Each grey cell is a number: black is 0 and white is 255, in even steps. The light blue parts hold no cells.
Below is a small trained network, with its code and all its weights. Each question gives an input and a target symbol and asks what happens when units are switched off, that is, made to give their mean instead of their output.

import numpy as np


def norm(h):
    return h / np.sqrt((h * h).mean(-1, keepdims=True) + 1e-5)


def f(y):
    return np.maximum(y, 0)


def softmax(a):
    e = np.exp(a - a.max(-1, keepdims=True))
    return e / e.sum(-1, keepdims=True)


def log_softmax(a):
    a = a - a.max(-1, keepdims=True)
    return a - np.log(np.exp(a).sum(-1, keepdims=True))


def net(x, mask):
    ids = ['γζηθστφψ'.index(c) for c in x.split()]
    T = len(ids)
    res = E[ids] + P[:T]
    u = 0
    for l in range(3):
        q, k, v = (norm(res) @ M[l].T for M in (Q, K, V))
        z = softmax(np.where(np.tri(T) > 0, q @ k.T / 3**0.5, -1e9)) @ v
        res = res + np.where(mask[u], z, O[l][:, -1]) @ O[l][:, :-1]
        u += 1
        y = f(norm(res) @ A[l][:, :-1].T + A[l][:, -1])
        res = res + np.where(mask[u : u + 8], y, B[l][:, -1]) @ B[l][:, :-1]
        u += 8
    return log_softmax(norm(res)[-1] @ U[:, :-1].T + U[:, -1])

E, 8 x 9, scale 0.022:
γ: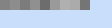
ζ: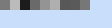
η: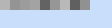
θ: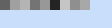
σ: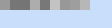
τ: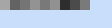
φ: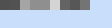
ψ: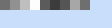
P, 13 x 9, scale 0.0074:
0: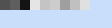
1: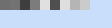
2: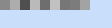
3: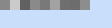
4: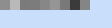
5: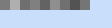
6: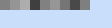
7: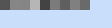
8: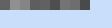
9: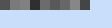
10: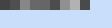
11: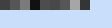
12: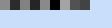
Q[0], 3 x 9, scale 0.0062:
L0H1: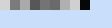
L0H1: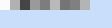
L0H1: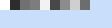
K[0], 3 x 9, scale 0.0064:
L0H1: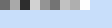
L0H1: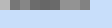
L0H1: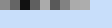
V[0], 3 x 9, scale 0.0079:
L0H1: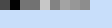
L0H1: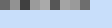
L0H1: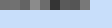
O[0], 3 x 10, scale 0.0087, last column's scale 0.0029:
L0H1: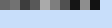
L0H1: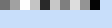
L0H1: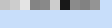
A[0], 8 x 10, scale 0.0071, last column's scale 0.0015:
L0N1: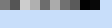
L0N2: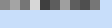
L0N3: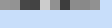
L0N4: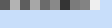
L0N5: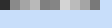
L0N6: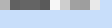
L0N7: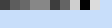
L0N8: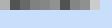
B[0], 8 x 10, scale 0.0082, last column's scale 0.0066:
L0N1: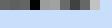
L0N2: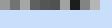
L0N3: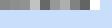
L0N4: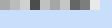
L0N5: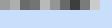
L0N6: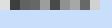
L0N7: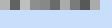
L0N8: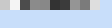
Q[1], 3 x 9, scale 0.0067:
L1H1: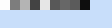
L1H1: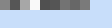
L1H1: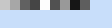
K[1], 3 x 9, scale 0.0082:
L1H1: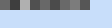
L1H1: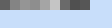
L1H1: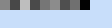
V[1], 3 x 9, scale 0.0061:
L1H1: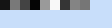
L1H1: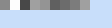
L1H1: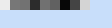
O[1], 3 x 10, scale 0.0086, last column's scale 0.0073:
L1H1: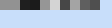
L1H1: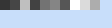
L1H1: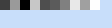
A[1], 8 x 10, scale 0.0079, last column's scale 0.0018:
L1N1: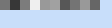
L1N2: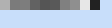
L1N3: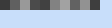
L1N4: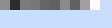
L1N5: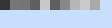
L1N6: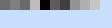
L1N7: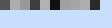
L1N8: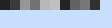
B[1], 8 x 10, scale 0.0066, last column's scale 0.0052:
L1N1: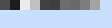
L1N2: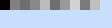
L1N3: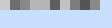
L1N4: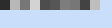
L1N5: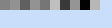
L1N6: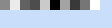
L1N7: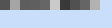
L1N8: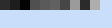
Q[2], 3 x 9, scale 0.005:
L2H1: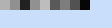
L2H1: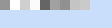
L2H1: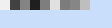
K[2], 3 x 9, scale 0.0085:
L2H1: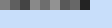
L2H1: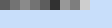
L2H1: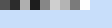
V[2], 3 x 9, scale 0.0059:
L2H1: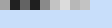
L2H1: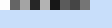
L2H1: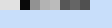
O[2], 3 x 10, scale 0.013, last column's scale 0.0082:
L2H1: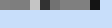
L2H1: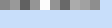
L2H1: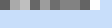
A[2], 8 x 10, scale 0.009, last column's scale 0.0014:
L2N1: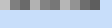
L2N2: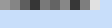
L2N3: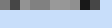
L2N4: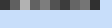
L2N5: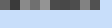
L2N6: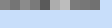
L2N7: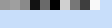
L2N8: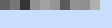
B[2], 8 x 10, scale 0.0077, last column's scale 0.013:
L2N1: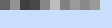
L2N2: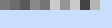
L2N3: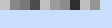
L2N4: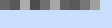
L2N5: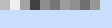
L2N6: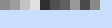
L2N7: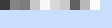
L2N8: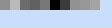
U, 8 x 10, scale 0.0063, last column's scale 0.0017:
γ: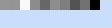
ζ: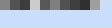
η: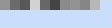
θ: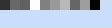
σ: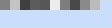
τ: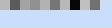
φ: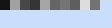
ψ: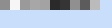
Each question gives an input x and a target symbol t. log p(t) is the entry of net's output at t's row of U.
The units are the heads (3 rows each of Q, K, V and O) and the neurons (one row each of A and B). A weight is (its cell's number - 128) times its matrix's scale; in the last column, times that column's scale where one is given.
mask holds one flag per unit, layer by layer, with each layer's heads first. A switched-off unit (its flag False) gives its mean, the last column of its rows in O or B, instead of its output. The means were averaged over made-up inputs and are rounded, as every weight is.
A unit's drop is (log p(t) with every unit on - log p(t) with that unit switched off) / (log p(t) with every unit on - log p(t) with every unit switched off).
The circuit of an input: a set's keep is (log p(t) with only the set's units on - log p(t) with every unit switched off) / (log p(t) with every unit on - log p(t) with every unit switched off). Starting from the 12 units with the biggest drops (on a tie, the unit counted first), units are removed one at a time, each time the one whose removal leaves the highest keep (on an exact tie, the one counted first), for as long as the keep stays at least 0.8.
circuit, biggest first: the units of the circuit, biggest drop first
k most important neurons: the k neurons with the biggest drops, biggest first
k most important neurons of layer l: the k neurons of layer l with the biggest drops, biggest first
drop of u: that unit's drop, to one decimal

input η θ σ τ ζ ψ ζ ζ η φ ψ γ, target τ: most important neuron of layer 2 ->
L2N3
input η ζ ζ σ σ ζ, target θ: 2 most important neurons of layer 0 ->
L0N6; L0N5
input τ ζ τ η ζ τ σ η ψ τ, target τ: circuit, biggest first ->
L1H1; L0N8; L0N7; L2N7
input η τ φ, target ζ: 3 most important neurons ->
L1N8; L2N7; L1N6
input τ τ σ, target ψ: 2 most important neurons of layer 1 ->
L1N6; L1N5
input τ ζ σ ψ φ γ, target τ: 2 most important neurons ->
L0N8; L0N7
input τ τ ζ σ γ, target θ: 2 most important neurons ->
L2N7; L0N4
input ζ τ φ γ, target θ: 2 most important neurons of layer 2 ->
L2N7; L2N6
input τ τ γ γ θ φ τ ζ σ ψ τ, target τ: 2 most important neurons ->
L0N8; L0N7
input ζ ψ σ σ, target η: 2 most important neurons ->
L2N7; L0N4
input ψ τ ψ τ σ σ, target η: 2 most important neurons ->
L0N6; L2N7
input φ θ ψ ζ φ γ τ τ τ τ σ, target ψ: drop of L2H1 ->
0.2
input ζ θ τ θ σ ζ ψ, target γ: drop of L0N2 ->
-0.1
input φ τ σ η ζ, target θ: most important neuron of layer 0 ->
L0N8
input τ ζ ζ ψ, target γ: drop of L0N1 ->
0.1
